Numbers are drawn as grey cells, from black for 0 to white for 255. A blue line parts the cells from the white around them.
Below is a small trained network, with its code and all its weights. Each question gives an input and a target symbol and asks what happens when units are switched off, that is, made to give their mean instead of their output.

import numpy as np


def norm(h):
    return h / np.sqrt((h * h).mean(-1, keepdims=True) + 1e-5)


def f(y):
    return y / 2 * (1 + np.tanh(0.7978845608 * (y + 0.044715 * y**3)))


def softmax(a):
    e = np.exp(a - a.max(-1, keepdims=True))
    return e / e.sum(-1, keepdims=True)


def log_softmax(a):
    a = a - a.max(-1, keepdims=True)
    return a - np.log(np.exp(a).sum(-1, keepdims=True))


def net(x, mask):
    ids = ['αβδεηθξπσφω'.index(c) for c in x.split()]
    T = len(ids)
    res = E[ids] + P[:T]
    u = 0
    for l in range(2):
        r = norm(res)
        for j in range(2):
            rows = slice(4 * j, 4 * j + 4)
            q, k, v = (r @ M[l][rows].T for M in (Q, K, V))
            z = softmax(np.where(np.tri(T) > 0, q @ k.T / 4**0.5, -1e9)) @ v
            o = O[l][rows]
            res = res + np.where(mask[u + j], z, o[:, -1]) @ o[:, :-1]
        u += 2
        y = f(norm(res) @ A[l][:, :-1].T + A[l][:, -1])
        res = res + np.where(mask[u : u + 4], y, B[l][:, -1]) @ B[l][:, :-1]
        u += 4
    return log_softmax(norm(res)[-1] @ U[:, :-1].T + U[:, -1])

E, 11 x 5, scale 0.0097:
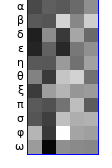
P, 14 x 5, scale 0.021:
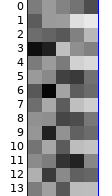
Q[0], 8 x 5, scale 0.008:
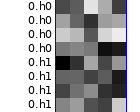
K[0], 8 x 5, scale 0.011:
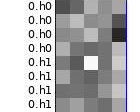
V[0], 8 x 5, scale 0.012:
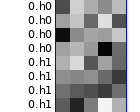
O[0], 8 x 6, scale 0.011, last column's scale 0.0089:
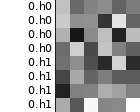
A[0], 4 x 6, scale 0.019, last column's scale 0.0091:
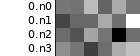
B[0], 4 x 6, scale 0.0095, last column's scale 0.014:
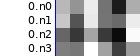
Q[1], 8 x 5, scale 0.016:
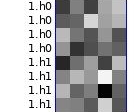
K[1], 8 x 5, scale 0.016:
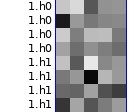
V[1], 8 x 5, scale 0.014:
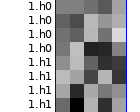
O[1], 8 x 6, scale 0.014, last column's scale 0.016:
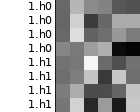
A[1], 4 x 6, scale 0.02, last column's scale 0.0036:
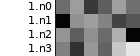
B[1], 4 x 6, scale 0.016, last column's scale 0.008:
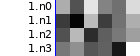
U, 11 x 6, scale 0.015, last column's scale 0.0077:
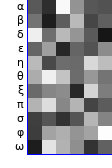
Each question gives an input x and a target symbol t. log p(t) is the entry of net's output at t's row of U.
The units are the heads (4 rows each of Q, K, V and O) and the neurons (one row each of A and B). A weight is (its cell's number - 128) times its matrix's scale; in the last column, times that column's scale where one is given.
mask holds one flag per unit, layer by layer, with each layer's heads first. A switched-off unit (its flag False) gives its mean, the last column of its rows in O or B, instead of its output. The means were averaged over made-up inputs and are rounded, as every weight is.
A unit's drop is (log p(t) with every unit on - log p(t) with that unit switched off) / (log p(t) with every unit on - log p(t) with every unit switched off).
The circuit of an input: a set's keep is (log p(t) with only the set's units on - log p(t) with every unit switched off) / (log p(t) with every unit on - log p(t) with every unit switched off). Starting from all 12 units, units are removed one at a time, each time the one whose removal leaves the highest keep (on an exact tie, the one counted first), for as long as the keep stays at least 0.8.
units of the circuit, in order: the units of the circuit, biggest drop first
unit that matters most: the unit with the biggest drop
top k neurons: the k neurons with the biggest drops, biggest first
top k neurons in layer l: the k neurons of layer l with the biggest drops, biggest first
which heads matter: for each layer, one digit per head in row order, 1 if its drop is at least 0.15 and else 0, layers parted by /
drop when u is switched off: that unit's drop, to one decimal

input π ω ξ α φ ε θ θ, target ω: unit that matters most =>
0.h0
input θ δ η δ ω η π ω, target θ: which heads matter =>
10 / 00
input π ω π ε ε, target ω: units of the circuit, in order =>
0.h0, 0.h1, 1.h0
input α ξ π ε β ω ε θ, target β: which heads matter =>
11 / 11
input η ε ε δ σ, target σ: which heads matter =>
11 / 01
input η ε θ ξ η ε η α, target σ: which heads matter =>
11 / 01
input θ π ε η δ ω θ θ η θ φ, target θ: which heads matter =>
10 / 00
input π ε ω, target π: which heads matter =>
11 / 11
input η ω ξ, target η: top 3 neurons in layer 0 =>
0.n2, 0.n1, 0.n0
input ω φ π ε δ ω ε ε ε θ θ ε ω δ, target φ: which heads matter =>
11 / 01
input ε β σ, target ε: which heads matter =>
11 / 00
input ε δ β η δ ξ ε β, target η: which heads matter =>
00 / 01
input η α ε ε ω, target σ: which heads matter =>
11 / 01
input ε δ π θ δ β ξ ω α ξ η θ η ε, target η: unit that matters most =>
0.n2
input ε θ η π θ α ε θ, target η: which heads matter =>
01 / 01
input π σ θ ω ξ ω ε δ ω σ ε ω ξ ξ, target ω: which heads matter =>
11 / 11
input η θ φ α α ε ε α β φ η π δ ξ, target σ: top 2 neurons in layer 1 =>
1.n3, 1.n2
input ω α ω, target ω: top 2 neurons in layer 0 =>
0.n0, 0.n2
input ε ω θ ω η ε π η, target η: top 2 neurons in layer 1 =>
1.n0, 1.n3
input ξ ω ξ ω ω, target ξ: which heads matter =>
11 / 01
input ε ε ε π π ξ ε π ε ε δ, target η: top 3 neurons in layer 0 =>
0.n2, 0.n1, 0.n3
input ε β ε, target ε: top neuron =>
0.n1
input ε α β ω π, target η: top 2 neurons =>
0.n2, 0.n1
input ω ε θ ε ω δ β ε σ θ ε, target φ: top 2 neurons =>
0.n2, 1.n3
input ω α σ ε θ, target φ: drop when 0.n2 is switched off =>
0.4
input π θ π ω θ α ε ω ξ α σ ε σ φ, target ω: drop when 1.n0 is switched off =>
0.0
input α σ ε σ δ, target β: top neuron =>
1.n3
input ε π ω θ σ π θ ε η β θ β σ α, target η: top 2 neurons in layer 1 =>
1.n0, 1.n3
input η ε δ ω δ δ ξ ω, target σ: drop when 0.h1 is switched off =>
0.3
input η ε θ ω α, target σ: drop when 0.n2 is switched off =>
0.3
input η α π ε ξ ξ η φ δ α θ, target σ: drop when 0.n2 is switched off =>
0.2
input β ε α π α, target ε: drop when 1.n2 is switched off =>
0.1
